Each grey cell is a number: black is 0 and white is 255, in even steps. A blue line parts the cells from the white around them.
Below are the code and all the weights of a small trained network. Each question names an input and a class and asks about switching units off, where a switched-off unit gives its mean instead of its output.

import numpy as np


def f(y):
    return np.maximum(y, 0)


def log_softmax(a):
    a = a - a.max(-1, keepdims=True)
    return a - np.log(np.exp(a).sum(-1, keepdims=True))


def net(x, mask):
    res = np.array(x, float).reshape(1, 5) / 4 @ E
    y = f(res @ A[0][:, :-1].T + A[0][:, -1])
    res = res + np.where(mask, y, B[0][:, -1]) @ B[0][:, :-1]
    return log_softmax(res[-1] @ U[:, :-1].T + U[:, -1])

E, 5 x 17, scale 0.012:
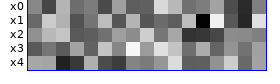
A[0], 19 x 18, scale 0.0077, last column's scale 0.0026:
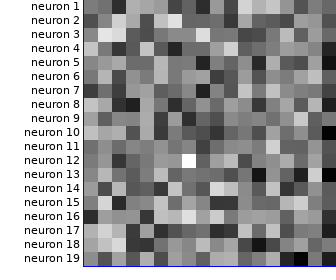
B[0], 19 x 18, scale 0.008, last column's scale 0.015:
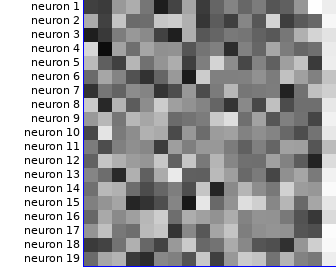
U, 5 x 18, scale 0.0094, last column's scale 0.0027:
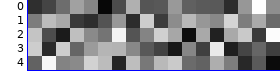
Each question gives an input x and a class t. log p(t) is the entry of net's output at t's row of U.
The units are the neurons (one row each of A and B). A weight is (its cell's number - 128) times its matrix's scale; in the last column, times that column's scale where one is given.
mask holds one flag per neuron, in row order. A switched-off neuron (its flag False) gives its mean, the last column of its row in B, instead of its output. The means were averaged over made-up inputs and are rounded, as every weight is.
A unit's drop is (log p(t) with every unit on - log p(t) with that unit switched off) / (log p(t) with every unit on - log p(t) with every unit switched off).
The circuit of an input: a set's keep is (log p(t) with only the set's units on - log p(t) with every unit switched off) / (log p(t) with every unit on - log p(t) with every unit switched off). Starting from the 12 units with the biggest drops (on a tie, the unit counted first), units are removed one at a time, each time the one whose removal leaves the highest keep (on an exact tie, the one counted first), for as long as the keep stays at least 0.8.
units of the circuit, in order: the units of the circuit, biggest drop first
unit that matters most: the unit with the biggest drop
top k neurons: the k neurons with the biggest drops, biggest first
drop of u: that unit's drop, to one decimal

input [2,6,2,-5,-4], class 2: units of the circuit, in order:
neuron 5
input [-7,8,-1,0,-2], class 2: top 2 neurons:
neuron 13; neuron 5
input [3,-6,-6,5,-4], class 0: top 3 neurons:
neuron 5; neuron 1; neuron 13
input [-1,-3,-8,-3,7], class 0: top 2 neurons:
neuron 1; neuron 7
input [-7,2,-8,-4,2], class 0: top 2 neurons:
neuron 1; neuron 7
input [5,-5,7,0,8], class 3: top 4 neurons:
neuron 4; neuron 8; neuron 1; neuron 7
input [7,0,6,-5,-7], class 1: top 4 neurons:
neuron 14; neuron 19; neuron 8; neuron 4
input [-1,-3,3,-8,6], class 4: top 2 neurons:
neuron 10; neuron 9
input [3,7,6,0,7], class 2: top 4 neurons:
neuron 13; neuron 5; neuron 2; neuron 1
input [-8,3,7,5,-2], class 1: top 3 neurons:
neuron 15; neuron 6; neuron 1
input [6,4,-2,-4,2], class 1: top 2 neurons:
neuron 19; neuron 14
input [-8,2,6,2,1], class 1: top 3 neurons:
neuron 15; neuron 6; neuron 1
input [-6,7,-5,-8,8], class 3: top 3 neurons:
neuron 8; neuron 4; neuron 9
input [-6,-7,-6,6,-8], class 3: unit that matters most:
neuron 2
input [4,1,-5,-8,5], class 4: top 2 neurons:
neuron 17; neuron 10
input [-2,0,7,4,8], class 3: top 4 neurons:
neuron 8; neuron 4; neuron 12; neuron 1
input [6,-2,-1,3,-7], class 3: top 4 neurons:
neuron 2; neuron 15; neuron 6; neuron 16
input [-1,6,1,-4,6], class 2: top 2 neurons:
neuron 13; neuron 5
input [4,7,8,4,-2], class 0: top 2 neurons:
neuron 3; neuron 18
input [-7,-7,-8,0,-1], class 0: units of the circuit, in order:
neuron 1
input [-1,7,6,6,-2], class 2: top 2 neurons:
neuron 13; neuron 5
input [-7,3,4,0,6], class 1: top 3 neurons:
neuron 15; neuron 6; neuron 2
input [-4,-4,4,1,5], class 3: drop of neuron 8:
0.2
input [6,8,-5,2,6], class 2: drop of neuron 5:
0.7
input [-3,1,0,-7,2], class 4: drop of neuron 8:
0.0
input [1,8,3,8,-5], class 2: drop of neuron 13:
0.7
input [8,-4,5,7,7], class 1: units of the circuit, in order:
neuron 19
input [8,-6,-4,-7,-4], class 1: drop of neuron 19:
0.1
